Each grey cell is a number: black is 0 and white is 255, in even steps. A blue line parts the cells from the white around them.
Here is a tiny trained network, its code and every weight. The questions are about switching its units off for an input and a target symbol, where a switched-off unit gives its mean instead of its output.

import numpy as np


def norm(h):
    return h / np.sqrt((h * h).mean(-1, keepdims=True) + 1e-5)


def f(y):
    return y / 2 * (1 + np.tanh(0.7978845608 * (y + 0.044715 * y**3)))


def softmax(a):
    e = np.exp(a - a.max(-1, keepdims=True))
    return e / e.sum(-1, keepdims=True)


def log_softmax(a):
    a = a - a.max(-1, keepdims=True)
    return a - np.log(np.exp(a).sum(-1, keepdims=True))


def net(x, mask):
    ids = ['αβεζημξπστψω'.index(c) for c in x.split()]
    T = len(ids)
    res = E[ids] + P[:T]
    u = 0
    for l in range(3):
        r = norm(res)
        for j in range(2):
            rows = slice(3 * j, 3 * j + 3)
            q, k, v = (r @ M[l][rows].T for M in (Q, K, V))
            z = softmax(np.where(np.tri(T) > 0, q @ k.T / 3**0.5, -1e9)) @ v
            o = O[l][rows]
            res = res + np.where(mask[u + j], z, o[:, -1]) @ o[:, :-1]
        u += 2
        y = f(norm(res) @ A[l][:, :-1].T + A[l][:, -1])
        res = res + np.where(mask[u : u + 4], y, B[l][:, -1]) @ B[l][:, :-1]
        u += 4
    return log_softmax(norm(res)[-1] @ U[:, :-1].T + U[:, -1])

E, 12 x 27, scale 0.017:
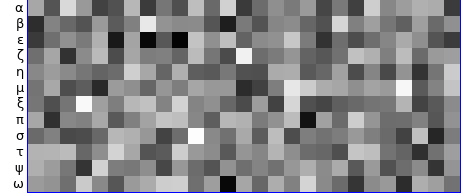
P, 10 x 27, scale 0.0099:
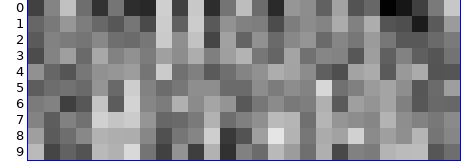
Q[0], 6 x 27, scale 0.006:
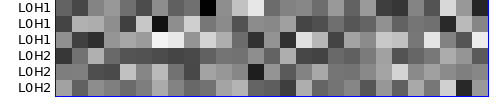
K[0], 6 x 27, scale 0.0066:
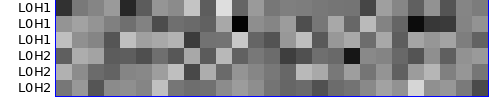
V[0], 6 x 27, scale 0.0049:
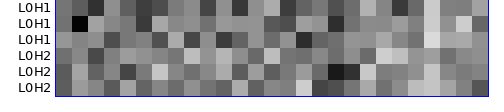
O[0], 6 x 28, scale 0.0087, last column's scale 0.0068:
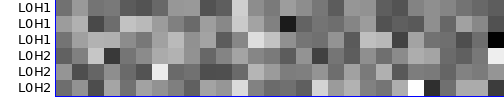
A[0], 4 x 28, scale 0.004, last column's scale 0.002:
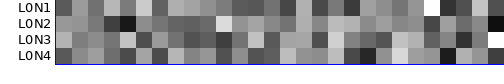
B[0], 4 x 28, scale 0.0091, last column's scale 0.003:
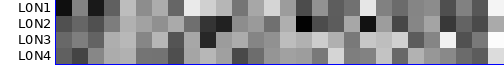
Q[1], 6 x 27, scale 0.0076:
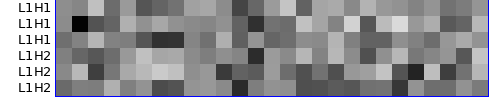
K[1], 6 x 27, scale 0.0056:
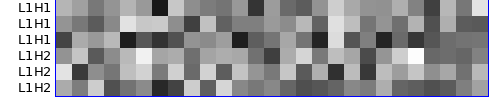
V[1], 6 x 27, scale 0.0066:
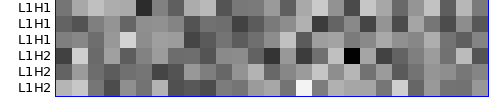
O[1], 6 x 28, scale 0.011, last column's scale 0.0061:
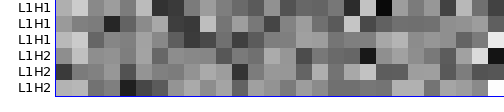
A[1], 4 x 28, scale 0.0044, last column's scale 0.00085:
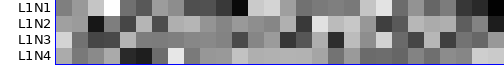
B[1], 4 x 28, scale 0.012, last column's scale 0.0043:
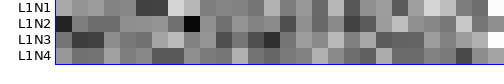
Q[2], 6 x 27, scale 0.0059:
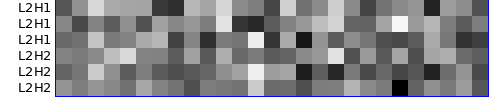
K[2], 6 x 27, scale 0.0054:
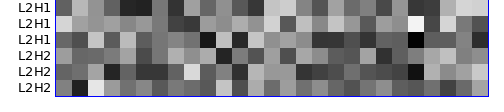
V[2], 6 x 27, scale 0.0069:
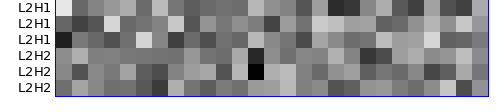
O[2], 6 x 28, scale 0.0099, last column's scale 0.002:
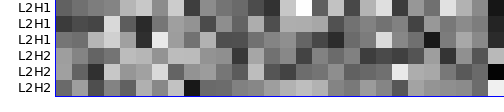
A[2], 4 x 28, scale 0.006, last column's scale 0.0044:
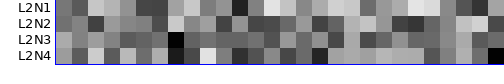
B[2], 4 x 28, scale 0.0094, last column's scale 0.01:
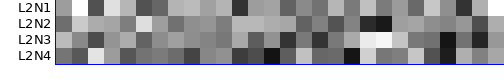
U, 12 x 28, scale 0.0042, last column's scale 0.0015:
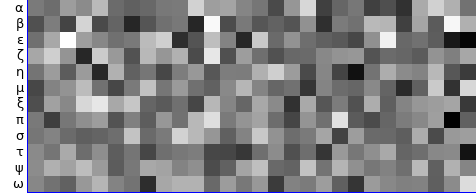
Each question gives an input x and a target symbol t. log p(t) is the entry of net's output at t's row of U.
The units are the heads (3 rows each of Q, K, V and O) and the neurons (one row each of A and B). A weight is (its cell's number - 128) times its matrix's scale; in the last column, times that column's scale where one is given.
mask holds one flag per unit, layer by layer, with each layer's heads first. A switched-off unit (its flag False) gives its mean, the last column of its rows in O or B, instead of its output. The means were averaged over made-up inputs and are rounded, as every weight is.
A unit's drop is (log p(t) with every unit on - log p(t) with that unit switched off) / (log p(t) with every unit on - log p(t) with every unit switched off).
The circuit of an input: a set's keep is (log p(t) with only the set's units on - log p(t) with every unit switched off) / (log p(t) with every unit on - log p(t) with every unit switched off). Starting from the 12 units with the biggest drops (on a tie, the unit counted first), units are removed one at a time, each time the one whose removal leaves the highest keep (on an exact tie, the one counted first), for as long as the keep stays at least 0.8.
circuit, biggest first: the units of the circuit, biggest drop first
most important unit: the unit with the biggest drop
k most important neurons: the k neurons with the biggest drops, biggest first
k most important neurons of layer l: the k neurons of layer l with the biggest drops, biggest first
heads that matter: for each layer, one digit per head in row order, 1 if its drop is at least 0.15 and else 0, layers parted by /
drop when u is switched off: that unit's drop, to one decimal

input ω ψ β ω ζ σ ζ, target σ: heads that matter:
01 / 10 / 00
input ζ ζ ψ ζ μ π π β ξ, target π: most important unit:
L0N1
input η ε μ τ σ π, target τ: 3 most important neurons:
L0N4, L2N4, L0N2
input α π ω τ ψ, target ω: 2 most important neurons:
L0N4, L0N1
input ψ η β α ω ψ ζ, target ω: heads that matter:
01 / 00 / 11
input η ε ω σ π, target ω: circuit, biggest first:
L2H1, L2H2
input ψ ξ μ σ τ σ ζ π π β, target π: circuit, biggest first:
L0H1, L1H2
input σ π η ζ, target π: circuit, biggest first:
L1H2, L0N3
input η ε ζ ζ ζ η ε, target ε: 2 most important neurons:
L0N4, L2N1
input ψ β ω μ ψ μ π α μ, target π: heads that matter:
10 / 01 / 00
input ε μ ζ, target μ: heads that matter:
00 / 00 / 10
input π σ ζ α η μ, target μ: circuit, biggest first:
L2H1, L1N2
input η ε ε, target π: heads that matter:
11 / 10 / 00
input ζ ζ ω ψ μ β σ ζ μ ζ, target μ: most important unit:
L0H1
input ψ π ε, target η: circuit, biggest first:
L0H1, L2H2, L1H2, L1N1
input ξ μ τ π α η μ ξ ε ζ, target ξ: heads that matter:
10 / 01 / 10
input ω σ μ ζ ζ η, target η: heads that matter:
11 / 01 / 10
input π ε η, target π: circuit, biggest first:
L1H2, L0N1
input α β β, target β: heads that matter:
11 / 10 / 01
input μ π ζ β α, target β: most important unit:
L2H2
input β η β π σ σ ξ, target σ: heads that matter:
00 / 10 / 00
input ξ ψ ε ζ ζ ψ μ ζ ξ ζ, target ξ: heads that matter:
00 / 01 / 10
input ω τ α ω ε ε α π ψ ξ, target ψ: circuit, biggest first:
L0H1, L2N1
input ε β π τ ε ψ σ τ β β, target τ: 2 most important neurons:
L2N4, L0N4
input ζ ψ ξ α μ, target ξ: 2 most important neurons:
L0N1, L2N2
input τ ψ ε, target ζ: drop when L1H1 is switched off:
0.2
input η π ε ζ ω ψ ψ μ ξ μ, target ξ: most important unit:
L1H2
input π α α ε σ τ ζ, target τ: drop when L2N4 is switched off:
0.3
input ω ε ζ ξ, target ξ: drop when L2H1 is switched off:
0.3
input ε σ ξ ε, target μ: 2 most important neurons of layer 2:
L2N3, L2N1
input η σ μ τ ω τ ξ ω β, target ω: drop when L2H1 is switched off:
0.2
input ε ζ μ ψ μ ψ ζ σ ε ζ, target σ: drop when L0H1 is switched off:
0.0
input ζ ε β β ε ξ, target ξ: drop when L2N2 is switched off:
0.1
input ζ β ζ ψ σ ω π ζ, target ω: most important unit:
L0H1
